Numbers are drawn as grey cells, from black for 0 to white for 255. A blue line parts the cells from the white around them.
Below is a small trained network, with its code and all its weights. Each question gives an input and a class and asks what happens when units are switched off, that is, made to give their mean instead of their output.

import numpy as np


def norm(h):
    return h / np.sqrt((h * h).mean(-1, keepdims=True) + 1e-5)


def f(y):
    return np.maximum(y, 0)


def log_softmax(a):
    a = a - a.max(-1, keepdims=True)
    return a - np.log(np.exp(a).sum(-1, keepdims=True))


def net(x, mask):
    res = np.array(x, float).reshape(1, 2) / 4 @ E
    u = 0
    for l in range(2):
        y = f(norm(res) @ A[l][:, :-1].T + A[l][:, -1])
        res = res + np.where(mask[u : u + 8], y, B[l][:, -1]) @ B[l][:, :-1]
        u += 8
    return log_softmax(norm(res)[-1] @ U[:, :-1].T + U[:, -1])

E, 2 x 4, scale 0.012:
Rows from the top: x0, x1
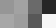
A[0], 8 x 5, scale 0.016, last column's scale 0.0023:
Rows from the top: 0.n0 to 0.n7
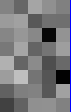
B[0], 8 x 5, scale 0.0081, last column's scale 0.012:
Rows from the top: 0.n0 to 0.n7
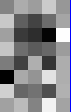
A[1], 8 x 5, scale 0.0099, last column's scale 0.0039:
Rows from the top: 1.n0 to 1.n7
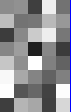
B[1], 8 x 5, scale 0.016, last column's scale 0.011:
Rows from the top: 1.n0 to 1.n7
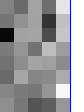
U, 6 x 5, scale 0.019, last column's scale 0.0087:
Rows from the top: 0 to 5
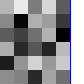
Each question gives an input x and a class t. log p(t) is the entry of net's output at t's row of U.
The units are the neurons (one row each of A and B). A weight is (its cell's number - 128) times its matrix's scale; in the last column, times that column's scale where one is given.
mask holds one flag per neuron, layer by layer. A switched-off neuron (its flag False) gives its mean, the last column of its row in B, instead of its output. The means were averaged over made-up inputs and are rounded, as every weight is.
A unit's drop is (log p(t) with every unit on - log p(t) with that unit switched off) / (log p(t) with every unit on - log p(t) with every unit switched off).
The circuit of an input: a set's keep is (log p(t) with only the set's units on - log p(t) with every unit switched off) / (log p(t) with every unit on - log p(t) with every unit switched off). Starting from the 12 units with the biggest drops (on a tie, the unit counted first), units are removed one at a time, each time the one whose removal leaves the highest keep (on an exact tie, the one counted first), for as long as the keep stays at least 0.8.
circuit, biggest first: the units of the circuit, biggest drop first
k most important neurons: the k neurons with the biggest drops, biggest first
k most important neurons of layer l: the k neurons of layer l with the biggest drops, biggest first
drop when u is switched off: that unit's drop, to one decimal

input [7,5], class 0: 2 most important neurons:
[0.n2 1.n3]
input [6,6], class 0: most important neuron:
[0.n2]
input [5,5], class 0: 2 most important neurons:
[0.n2 1.n2]
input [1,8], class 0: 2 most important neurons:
[0.n5 1.n2]
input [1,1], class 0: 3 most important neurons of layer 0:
[0.n1 0.n3 0.n2]
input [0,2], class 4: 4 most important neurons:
[0.n2 0.n6 1.n1 1.n0]
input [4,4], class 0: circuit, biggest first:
[0.n2 1.n2]
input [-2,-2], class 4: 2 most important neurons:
[0.n2 0.n7]
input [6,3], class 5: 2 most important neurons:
[0.n5 1.n3]
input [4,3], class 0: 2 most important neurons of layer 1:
[1.n3 1.n2]
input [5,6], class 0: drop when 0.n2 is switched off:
0.2
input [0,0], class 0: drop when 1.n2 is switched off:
0.4
